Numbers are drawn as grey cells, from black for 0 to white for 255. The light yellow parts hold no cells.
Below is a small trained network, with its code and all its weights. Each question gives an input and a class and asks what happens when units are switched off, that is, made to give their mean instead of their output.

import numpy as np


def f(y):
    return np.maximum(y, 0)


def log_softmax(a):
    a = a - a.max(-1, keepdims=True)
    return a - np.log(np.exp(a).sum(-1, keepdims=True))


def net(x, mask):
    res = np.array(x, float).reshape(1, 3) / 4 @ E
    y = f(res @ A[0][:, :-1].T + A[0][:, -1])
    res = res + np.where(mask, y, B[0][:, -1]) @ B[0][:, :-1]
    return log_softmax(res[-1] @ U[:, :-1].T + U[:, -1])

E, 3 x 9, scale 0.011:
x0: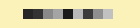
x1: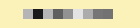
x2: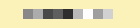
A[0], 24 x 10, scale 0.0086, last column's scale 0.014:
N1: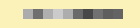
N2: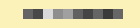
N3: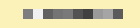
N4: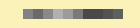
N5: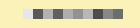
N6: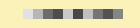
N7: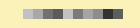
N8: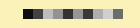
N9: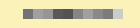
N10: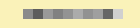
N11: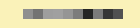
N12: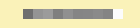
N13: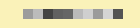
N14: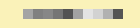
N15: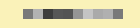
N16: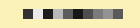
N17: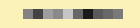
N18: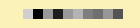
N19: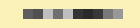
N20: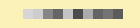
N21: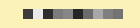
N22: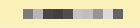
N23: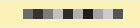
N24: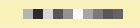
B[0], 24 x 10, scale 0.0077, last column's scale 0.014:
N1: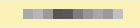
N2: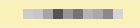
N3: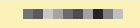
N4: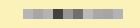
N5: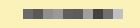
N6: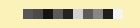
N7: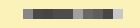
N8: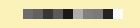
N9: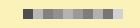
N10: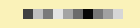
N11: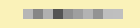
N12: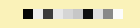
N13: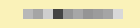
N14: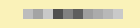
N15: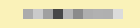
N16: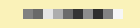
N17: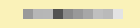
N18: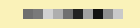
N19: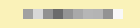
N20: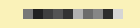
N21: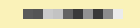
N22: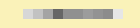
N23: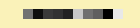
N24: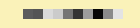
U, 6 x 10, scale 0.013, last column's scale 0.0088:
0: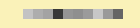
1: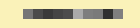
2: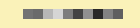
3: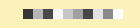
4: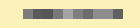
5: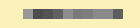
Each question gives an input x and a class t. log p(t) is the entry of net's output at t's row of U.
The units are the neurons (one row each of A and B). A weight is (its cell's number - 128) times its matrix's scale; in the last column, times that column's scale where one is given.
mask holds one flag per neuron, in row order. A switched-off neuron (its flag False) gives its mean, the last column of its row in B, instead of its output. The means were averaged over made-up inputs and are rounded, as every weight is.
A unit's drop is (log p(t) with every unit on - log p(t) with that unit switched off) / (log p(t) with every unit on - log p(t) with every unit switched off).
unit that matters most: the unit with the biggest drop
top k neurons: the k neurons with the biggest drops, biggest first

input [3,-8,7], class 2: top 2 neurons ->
[N16 N21]
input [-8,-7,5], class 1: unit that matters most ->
N6
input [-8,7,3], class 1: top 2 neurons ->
[N6 N20]
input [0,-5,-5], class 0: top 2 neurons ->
[N24 N19]
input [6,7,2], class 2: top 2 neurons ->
[N24 N18]
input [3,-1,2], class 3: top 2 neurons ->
[N6 N20]
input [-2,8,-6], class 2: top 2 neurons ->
[N24 N18]
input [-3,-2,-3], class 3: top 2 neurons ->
[N23 N8]
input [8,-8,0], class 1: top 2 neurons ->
[N23 N8]
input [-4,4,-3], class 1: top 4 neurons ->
[N6 N16 N21 N7]
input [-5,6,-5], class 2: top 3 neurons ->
[N24 N18 N5]
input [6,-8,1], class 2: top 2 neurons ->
[N16 N21]
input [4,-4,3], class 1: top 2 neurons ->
[N24 N8]
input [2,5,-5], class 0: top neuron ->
[N17]
